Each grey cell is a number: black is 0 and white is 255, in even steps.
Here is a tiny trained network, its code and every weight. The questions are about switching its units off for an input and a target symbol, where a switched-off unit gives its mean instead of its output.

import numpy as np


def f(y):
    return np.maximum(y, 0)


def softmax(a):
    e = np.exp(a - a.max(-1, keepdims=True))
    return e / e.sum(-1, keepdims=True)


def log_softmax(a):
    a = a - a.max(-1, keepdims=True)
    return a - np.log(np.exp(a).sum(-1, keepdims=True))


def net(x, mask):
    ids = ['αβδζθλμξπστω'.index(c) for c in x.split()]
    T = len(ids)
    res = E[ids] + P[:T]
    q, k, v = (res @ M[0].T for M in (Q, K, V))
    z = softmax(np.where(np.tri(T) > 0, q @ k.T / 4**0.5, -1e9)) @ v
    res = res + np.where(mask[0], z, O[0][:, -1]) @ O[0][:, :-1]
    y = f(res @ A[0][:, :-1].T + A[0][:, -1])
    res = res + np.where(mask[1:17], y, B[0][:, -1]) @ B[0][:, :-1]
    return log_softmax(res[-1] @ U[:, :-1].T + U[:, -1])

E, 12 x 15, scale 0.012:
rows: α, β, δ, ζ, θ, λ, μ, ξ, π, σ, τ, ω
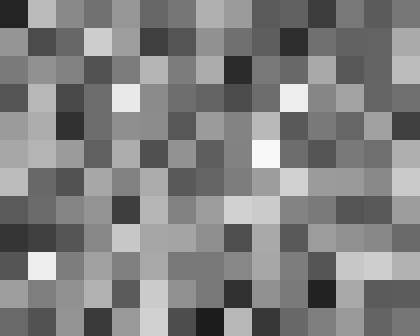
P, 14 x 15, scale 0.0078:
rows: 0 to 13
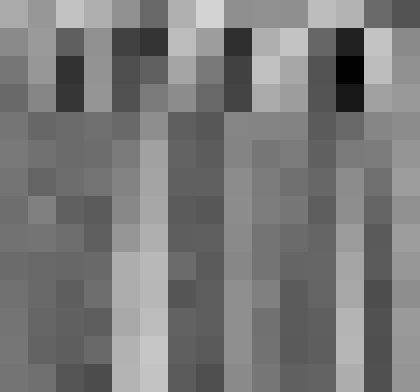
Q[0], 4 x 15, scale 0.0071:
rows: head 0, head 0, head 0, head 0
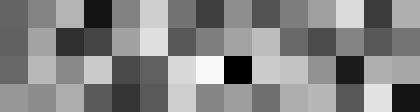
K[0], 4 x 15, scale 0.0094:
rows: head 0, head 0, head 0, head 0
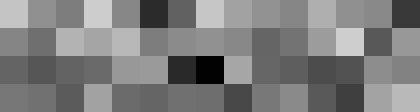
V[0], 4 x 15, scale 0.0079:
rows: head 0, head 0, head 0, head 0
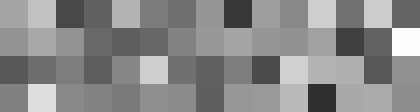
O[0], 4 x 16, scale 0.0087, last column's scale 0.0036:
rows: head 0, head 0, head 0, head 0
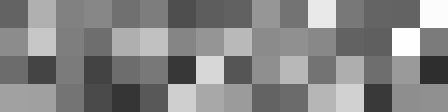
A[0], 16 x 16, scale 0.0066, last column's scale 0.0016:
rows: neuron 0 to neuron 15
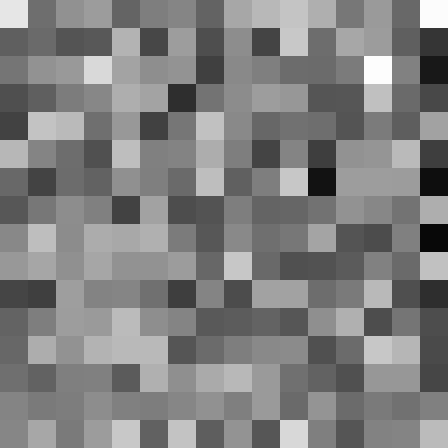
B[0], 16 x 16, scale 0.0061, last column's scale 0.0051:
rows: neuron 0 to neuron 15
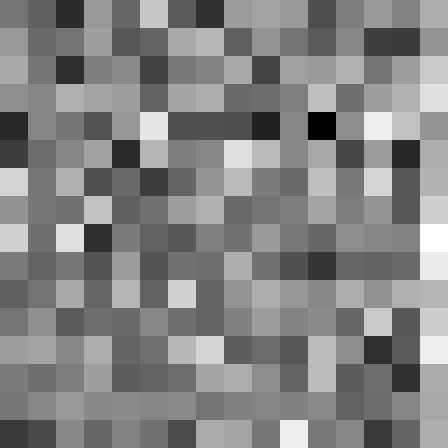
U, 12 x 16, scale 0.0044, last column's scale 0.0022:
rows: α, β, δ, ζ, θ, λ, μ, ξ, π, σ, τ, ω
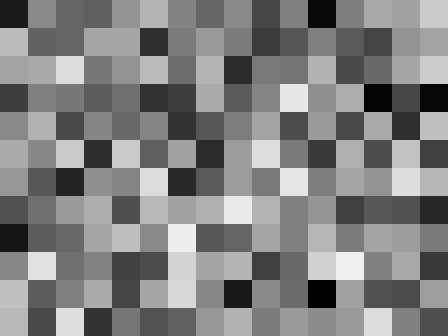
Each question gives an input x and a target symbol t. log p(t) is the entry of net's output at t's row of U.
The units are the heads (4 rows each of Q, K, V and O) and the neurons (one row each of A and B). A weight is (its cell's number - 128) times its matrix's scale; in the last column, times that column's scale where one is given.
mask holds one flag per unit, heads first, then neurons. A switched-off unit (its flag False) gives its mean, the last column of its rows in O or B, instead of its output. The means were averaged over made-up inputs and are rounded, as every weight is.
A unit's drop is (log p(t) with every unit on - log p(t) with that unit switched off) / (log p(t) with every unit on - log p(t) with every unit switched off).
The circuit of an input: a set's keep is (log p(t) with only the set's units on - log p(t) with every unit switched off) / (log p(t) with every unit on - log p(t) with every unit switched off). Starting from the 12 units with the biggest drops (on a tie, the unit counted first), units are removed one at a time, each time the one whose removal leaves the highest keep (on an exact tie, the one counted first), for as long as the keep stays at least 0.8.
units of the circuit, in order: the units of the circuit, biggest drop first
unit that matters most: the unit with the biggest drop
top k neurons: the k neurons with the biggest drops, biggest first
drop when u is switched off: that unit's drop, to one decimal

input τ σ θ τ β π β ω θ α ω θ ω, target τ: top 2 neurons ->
(neuron 1; neuron 7)
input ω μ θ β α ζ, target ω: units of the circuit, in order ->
(head 0; neuron 6)
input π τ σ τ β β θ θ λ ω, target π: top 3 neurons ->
(neuron 10; neuron 3; neuron 8)
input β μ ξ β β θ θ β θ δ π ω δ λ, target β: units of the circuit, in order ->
(head 0; neuron 12; neuron 2)
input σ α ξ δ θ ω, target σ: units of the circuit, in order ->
(head 0)
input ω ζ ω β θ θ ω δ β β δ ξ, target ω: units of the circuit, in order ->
(head 0; neuron 6)
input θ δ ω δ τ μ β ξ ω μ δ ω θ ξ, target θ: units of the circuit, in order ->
(head 0; neuron 10)
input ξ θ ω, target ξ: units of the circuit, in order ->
(head 0; neuron 5; neuron 13; neuron 12)
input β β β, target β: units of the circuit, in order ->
(head 0; neuron 2; neuron 12; neuron 9)
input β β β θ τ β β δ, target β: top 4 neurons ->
(neuron 2; neuron 12; neuron 9; neuron 3)
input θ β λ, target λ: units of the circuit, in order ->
(head 0; neuron 8; neuron 9)
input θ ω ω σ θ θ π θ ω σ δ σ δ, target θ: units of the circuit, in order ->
(head 0; neuron 11)
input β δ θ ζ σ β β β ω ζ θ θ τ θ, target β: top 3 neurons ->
(neuron 2; neuron 12; neuron 3)
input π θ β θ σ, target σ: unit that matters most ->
neuron 2
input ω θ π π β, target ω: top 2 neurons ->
(neuron 6; neuron 10)
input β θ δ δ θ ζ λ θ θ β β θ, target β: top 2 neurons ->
(neuron 2; neuron 12)
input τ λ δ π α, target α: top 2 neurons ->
(neuron 4; neuron 12)
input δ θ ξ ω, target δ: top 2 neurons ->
(neuron 3; neuron 12)
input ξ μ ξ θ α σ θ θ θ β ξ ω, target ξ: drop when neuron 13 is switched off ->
0.1
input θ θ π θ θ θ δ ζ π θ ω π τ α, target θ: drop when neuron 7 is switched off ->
0.1
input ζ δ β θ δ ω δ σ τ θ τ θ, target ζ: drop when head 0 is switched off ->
1.1
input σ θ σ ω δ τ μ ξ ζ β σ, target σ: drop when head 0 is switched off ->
0.4
